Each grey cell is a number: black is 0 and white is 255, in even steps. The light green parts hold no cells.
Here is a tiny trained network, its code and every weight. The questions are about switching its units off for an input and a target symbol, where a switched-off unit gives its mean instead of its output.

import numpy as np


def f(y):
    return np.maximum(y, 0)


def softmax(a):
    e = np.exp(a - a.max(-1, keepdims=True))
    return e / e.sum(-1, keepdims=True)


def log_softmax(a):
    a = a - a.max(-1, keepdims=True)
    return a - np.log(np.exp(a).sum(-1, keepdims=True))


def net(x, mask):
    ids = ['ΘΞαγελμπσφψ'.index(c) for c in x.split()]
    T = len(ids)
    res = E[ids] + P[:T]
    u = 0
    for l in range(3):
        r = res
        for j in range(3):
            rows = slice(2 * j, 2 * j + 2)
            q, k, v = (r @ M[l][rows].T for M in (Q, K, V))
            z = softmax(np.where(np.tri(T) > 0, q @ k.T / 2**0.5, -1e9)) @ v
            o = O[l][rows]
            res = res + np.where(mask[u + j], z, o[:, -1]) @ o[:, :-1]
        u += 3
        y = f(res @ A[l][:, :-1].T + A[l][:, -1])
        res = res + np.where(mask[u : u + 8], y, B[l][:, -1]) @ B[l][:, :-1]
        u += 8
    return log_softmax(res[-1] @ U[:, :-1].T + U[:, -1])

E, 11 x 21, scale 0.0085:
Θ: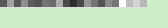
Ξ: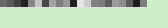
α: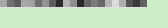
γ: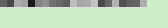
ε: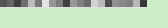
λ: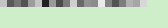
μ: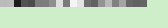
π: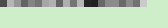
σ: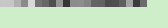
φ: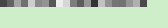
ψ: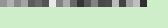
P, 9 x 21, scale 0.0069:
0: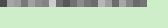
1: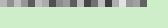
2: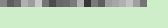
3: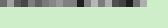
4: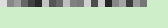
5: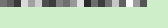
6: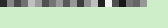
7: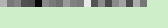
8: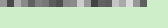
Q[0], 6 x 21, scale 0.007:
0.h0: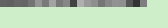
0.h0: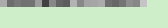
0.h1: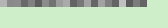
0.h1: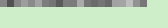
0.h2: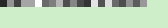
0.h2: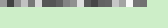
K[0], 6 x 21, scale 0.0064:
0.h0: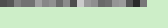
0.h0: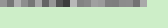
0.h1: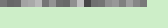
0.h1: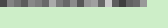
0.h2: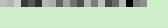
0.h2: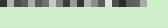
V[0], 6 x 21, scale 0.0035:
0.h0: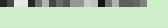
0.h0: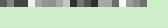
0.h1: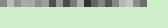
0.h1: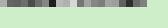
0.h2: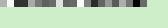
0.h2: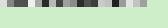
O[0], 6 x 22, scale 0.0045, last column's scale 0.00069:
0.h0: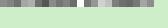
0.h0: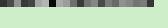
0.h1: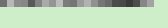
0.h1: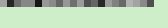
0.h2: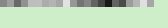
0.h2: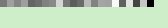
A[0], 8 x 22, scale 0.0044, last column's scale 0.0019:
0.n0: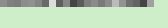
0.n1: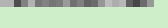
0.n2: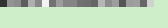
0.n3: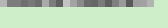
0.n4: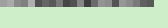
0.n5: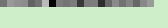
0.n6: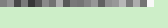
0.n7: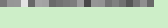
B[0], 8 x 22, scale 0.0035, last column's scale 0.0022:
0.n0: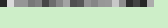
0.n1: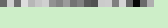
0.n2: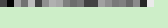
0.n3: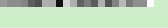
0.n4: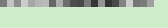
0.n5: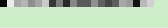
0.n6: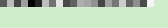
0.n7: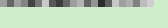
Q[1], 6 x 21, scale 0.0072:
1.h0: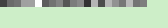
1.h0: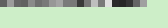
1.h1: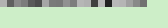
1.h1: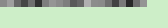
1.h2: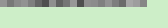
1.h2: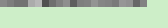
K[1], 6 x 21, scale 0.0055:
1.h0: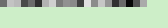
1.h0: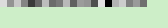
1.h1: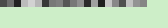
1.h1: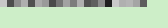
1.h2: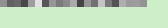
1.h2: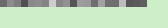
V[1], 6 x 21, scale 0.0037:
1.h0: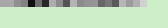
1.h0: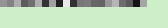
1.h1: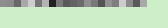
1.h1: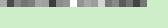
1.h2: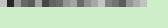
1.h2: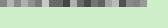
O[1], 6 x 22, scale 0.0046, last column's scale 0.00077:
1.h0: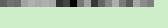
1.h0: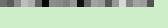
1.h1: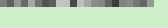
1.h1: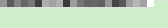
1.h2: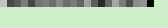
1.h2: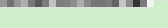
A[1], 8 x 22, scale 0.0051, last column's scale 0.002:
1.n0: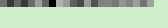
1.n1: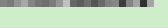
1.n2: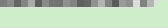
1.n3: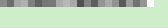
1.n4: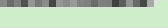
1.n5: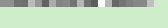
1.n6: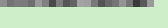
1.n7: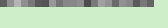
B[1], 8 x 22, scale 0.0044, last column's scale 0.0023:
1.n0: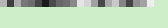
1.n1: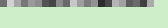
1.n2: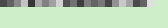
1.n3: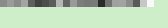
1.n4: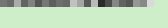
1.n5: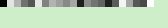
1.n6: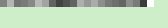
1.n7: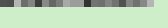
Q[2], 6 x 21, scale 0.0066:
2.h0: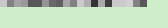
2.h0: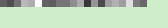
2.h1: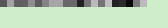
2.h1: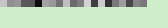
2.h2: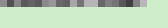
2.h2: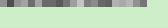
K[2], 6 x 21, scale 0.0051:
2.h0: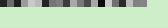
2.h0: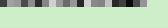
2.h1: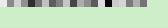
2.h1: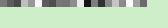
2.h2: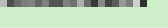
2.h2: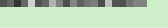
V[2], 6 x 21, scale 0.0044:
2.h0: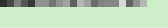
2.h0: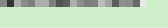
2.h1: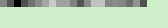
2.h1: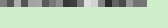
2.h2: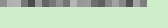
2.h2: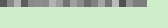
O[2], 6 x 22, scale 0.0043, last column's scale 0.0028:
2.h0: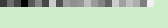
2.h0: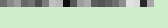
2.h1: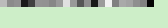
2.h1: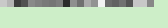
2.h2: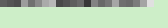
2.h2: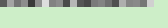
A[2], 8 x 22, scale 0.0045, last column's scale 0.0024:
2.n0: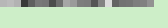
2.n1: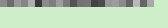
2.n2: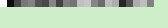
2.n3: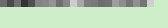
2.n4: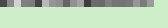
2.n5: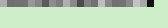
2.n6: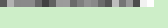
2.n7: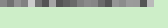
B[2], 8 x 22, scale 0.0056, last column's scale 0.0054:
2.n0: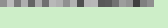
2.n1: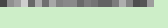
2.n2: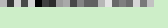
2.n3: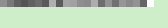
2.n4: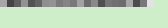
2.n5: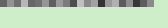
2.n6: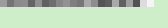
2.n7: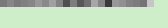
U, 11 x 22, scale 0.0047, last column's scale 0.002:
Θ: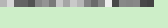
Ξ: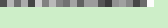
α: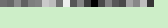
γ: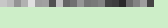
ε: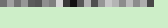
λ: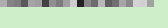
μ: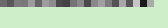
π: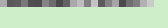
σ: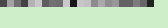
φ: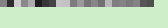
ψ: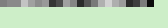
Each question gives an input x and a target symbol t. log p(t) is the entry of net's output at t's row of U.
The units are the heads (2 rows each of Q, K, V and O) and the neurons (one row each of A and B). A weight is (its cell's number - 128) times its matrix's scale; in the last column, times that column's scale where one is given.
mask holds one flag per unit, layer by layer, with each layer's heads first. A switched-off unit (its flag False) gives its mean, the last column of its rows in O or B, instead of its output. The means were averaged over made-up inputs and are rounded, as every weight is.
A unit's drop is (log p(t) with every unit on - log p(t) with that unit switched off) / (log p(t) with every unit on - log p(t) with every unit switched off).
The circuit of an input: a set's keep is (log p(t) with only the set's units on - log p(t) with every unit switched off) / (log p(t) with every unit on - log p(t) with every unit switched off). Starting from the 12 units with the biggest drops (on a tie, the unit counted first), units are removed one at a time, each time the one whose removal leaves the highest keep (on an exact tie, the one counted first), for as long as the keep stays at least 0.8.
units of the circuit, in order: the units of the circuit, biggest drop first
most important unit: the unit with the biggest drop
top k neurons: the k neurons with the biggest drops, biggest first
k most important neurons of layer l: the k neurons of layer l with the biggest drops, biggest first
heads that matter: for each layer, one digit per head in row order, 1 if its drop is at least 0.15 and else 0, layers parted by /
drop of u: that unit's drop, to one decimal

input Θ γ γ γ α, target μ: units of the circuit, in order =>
[0.h2 2.n6]
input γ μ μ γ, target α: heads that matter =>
001 / 000 / 010
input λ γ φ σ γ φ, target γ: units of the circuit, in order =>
[2.h0 2.h1 0.h2]
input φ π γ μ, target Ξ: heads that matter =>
000 / 000 / 010
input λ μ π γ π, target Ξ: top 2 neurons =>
[2.n2 1.n3]
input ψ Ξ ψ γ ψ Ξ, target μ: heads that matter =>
011 / 000 / 000
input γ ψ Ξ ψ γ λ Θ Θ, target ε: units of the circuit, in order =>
[0.h2 0.n6]
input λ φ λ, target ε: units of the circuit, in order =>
[0.h2 2.h0]
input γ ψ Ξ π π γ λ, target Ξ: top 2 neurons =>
[1.n5 2.n2]
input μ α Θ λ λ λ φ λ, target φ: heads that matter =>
100 / 001 / 000
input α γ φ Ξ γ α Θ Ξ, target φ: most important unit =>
1.h0
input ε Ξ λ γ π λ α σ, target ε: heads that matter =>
001 / 000 / 000
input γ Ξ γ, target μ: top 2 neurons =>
[2.n6 2.n2]
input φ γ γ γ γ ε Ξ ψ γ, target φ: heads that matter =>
110 / 000 / 001
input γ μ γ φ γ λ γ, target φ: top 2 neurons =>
[2.n2 1.n5]
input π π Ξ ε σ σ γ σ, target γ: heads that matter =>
000 / 000 / 100
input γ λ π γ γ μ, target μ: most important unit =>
0.h2
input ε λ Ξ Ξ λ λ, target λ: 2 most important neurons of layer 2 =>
[2.n4 2.n2]
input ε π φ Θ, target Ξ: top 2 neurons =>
[2.n2 0.n5]
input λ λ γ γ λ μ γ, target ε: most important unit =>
0.h2
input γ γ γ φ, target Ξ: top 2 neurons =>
[2.n1 2.n2]
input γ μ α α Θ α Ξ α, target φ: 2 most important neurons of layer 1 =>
[1.n7 1.n5]
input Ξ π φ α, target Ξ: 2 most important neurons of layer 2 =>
[2.n2 2.n6]
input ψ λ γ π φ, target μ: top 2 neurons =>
[2.n6 0.n2]
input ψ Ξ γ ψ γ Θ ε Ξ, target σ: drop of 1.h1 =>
0.2
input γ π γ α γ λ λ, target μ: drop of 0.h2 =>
0.9
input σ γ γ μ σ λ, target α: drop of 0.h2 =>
0.3
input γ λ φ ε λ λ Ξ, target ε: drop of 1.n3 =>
-0.1
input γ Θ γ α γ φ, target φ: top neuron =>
[1.n0]
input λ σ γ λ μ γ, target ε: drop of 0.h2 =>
0.6
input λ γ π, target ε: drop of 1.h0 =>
0.1
